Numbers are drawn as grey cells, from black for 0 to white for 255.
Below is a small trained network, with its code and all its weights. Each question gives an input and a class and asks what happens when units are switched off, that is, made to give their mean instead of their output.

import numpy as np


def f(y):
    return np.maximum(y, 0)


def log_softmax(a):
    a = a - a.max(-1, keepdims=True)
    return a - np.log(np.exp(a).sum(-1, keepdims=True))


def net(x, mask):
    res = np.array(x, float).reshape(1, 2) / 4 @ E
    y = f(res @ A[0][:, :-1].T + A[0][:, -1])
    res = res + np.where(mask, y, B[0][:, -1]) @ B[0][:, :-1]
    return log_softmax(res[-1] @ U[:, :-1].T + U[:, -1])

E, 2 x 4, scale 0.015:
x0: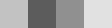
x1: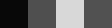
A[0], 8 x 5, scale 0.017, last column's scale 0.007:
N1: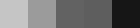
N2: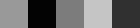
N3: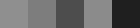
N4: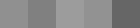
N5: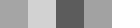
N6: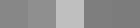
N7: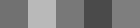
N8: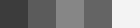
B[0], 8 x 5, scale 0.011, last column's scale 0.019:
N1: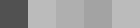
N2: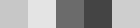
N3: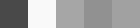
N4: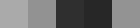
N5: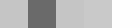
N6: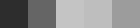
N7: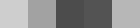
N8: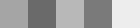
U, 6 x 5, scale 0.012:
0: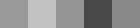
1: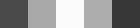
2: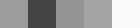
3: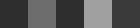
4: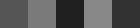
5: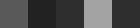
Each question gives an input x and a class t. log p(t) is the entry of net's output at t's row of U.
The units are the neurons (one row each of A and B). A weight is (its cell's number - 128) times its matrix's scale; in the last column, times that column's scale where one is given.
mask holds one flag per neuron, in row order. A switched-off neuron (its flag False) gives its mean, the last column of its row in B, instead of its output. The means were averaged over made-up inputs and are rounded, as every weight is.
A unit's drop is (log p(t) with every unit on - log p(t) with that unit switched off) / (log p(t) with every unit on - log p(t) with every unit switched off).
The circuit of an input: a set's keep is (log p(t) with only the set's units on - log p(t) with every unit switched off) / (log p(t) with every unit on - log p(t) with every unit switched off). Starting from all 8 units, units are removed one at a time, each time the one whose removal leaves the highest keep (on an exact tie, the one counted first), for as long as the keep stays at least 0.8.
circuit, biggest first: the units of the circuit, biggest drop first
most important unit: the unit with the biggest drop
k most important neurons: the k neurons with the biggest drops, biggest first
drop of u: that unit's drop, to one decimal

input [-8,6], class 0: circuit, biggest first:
(N7)
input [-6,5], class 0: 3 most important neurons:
(N7, N5, N1)
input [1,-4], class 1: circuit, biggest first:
(N1, N7)
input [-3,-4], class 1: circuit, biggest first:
(N2, N1)
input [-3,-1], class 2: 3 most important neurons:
(N2, N3, N1)
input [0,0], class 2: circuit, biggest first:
(N2, N1)
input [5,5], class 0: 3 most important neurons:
(N2, N5, N1)
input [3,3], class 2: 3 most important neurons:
(N1, N3, N7)
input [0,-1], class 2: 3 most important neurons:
(N2, N1, N3)
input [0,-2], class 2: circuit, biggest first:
(N2, N3)
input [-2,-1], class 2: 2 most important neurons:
(N2, N3)
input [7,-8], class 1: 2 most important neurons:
(N5, N1)
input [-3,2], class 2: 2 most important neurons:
(N2, N3)
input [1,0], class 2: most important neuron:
(N2)
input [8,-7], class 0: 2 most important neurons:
(N2, N4)
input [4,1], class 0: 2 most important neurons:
(N2, N5)
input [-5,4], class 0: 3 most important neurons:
(N7, N5, N1)
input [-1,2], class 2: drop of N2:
0.7
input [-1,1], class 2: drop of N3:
0.3
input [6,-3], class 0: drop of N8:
0.0
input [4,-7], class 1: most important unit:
N5
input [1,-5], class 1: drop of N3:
0.1
